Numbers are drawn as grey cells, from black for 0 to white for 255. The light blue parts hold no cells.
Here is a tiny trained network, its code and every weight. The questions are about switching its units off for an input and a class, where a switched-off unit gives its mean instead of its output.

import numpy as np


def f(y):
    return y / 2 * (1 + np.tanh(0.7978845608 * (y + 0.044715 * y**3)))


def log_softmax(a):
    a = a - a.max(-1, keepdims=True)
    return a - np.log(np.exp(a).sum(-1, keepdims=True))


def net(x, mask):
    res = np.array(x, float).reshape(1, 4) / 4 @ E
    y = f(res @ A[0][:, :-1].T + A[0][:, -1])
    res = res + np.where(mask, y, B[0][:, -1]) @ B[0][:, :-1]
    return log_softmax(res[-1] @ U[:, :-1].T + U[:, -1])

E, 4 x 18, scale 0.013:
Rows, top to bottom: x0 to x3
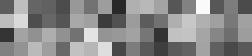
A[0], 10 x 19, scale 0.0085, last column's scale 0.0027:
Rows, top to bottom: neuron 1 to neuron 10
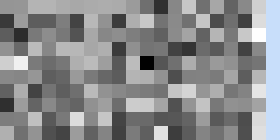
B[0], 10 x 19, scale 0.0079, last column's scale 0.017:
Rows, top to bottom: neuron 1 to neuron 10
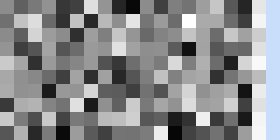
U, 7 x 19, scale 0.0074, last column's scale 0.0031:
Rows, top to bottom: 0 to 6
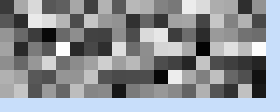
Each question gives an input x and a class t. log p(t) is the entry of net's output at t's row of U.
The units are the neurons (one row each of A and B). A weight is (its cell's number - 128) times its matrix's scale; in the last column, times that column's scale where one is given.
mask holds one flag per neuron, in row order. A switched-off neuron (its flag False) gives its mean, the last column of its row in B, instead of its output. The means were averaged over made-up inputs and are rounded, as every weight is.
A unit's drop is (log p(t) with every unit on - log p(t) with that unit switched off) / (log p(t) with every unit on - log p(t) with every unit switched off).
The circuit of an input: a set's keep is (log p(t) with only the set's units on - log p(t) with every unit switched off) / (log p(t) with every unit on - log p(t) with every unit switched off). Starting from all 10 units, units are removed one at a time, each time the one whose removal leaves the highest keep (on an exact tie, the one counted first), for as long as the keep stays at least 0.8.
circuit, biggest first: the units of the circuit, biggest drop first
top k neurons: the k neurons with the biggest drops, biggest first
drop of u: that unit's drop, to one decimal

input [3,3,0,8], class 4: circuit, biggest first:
[neuron 9]
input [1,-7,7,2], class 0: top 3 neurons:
[neuron 2; neuron 8; neuron 5]
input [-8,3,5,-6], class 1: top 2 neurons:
[neuron 3; neuron 1]
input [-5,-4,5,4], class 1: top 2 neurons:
[neuron 3; neuron 10]
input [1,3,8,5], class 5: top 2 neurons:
[neuron 5; neuron 1]
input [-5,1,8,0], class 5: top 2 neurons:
[neuron 7; neuron 1]
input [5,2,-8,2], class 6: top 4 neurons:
[neuron 10; neuron 6; neuron 9; neuron 7]
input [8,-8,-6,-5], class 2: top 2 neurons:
[neuron 10; neuron 3]
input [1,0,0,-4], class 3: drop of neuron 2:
0.4
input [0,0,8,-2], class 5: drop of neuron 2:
-0.1
